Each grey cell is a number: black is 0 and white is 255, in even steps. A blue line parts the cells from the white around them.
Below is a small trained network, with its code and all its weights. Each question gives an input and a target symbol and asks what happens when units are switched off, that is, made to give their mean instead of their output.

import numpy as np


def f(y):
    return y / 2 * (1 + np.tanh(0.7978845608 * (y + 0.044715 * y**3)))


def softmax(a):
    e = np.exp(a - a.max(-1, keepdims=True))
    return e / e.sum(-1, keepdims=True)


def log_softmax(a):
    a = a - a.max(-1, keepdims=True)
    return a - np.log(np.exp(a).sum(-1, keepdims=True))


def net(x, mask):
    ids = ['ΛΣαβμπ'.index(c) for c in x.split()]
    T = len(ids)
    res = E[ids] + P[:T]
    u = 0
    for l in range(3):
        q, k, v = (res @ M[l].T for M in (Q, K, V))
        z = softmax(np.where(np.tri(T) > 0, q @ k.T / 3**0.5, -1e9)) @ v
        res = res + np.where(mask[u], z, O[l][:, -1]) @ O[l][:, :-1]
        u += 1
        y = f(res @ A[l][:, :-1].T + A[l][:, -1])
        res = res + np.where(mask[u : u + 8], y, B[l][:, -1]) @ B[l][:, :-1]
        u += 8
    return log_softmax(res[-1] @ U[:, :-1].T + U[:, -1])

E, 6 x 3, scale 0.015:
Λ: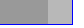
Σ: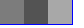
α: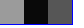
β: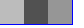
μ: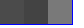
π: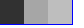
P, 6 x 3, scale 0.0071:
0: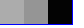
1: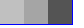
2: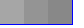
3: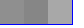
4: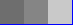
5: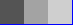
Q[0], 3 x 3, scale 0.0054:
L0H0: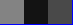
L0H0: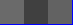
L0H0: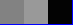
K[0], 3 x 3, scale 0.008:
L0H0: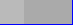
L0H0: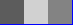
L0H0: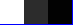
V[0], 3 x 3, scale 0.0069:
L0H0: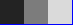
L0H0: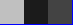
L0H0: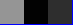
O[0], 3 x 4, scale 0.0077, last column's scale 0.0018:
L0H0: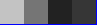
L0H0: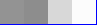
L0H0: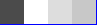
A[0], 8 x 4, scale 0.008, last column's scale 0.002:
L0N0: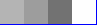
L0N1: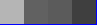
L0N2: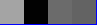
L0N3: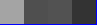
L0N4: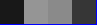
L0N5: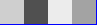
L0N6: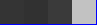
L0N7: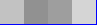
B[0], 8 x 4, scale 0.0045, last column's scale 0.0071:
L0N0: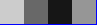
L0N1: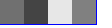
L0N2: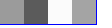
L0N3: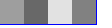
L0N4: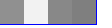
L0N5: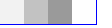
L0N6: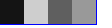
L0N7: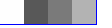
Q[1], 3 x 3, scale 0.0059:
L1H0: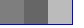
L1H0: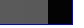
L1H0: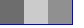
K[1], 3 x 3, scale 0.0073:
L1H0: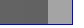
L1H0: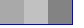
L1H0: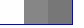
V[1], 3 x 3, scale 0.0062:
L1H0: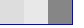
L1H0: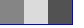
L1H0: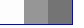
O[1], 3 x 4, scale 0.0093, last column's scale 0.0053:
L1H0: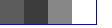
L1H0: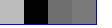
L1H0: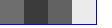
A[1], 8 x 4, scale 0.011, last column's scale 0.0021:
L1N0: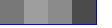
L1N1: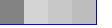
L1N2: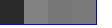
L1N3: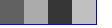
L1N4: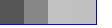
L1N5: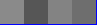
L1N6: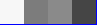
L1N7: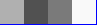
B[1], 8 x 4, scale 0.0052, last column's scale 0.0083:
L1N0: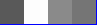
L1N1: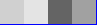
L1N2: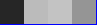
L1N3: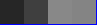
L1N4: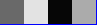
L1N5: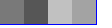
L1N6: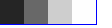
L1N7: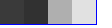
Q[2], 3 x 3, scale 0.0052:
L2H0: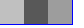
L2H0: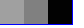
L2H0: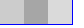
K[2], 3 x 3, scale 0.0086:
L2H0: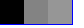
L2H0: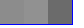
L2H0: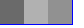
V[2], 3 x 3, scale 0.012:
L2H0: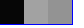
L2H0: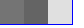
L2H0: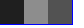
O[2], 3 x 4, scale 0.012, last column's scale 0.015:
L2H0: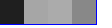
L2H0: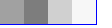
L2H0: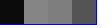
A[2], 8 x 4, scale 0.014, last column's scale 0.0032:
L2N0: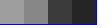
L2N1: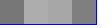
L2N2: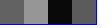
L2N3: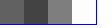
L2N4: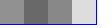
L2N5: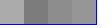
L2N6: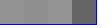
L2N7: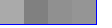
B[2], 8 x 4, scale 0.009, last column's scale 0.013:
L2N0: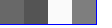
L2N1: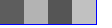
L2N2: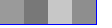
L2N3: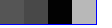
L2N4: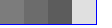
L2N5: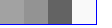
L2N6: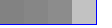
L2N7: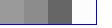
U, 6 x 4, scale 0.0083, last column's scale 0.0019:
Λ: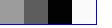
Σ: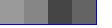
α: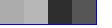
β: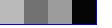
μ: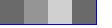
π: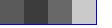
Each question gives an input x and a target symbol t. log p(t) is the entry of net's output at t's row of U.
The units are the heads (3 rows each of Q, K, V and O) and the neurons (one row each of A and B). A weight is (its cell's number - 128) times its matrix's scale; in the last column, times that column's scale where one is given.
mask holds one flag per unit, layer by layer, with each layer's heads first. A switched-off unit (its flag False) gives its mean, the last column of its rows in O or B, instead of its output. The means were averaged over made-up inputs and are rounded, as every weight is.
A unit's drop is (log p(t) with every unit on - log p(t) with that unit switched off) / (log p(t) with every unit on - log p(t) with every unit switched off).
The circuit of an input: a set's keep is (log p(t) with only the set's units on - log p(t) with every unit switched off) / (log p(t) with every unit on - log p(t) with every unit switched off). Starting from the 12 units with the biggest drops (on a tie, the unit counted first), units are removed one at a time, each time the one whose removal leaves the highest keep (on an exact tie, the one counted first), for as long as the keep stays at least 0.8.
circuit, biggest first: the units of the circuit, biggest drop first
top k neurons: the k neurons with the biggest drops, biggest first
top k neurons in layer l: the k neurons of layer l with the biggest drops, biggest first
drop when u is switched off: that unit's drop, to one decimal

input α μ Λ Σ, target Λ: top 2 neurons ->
L1N1; L1N6
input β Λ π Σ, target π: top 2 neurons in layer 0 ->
L0N5; L0N7
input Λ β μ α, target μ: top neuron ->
L0N5
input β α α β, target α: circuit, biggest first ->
L1N1; L2N1; L1N4; L0H0
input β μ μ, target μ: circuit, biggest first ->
L2H0; L0H0
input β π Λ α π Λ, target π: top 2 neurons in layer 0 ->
L0N5; L0N6
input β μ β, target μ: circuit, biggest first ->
L2H0; L0H0
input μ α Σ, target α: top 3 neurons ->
L1N1; L1N6; L1N7
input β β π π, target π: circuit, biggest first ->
L0H0; L0N5; L2H0; L2N5
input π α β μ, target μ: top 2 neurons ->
L1N6; L2N3
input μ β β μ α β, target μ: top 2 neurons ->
L0N7; L0N5
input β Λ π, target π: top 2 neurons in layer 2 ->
L2N5; L2N7
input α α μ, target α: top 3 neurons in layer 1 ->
L1N1; L1N6; L1N7
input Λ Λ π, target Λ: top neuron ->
L2N3
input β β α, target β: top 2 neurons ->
L0N5; L2N3
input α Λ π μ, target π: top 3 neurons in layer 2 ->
L2N3; L2N5; L2N7
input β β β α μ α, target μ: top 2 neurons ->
L2N3; L0N7
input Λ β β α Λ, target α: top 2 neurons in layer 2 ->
L2N5; L2N7
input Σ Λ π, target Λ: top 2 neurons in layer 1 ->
L1N6; L1N7
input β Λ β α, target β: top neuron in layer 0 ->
L0N2
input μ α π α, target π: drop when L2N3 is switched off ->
0.2
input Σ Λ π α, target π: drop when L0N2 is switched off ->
0.3
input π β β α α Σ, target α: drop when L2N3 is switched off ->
-0.1
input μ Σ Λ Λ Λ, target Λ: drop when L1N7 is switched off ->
0.1
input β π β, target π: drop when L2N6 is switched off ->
0.0
